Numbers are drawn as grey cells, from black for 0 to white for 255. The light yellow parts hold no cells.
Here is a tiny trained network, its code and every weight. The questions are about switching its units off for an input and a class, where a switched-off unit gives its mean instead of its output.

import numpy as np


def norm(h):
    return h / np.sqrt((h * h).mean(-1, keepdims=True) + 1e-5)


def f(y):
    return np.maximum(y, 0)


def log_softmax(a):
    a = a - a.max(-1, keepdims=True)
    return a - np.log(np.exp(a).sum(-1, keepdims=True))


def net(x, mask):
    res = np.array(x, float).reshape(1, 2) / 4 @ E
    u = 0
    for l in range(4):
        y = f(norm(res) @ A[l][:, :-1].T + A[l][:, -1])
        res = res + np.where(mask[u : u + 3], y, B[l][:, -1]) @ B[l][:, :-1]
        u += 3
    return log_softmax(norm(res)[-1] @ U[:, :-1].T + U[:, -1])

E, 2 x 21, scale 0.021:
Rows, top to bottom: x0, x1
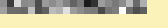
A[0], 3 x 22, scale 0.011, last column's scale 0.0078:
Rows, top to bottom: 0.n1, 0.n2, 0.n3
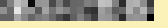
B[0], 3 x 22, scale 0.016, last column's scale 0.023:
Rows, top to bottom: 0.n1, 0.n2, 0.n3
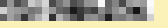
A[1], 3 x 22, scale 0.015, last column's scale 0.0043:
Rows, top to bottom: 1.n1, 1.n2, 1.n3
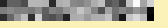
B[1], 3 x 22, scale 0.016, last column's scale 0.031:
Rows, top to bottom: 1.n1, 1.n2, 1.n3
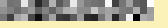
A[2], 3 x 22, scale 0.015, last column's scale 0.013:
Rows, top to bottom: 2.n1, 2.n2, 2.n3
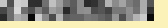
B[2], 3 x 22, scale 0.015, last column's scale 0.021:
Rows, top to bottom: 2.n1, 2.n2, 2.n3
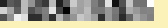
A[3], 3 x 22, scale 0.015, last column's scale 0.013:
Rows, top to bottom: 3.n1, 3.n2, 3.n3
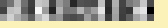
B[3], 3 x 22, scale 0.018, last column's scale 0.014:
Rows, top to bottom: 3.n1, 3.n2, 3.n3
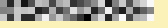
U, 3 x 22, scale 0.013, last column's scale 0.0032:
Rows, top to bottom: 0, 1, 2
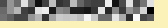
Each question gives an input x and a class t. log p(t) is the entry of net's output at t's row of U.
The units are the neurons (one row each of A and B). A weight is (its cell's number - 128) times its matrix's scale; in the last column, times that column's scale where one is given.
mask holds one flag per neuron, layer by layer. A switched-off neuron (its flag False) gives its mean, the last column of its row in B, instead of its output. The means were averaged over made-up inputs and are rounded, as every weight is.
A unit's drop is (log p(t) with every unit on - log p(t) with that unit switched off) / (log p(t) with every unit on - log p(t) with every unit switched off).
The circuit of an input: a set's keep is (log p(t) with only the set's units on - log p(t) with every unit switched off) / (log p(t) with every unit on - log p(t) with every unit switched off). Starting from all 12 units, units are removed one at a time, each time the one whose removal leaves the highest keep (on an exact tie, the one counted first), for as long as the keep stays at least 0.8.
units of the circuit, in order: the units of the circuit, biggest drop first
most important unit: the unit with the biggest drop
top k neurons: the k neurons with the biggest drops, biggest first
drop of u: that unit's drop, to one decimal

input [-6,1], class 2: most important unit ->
0.n1
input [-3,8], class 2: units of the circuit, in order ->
(0.n1, 0.n2, 1.n1)
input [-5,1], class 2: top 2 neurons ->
(0.n1, 0.n3)
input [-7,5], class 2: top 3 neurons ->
(0.n1, 1.n1, 0.n3)
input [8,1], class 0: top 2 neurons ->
(0.n1, 2.n1)
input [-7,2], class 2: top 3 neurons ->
(0.n1, 0.n3, 0.n2)
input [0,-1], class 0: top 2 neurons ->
(1.n1, 0.n2)
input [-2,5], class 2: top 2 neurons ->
(0.n2, 0.n1)
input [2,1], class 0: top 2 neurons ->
(0.n1, 2.n1)
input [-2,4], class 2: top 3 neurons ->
(0.n2, 0.n1, 0.n3)
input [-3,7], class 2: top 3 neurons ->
(0.n1, 0.n2, 1.n1)
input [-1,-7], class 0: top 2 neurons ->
(1.n1, 0.n2)
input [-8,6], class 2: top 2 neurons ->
(0.n1, 1.n1)
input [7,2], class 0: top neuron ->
(0.n1)
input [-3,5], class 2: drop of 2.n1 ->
0.1
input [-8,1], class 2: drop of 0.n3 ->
0.8
